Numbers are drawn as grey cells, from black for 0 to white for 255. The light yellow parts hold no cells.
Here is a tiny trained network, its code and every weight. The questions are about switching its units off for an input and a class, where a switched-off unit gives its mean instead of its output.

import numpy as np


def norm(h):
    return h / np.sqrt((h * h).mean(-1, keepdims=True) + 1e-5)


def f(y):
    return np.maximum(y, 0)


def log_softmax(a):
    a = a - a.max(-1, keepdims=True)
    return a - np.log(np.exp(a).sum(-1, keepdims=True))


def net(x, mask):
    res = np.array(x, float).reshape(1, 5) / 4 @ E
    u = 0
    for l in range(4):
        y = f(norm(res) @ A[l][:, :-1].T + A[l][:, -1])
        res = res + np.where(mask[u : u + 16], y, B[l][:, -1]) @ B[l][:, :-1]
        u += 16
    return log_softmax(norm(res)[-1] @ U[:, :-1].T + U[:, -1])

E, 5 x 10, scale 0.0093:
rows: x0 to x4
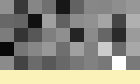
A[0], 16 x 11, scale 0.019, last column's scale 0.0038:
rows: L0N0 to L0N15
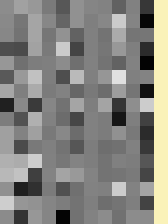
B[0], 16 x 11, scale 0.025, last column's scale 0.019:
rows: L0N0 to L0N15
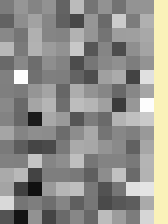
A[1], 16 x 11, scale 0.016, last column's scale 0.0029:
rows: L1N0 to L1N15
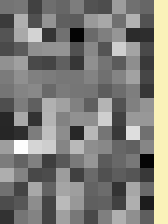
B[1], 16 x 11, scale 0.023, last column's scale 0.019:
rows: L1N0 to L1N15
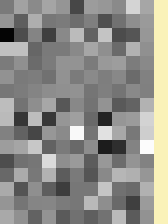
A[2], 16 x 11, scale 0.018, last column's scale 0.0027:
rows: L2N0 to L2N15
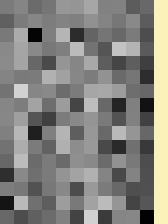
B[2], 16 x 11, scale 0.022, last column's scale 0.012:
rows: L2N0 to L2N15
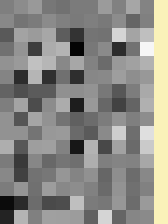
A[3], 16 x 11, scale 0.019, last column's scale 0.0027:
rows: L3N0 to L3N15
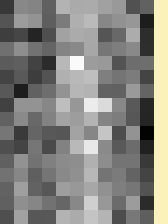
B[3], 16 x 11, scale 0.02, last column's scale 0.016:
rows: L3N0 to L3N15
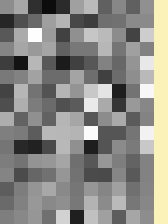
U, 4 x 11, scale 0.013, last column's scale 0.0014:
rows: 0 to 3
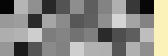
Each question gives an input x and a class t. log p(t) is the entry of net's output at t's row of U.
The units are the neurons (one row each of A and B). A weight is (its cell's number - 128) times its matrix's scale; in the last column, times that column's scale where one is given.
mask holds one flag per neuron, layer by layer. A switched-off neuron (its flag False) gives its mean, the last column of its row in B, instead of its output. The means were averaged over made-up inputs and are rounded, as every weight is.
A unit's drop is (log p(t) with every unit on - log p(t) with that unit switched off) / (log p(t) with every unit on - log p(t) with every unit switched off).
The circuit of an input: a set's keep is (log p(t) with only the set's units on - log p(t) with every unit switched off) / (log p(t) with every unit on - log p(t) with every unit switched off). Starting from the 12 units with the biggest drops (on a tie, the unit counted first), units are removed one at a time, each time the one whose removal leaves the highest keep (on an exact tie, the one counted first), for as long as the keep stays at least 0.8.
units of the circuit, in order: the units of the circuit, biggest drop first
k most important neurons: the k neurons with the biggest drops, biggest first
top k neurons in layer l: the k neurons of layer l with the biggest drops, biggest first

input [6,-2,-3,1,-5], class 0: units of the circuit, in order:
[L0N13 L0N5]
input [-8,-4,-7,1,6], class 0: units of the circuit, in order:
[L0N5]
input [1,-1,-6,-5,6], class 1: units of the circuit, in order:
[L0N7 L0N1]
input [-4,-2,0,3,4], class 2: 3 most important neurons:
[L1N10 L0N3 L0N15]
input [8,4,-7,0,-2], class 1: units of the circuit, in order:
[L0N5 L3N6]
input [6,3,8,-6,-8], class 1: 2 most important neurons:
[L0N8 L0N7]
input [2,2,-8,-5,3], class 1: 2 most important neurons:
[L0N7 L0N13]
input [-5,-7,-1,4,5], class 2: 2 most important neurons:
[L1N10 L0N3]
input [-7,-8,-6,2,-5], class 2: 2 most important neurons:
[L1N10 L0N15]
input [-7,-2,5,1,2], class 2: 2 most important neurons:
[L0N13 L0N15]
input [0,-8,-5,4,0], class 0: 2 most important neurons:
[L0N5 L1N2]
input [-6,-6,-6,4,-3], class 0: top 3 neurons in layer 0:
[L0N13 L0N7 L0N5]
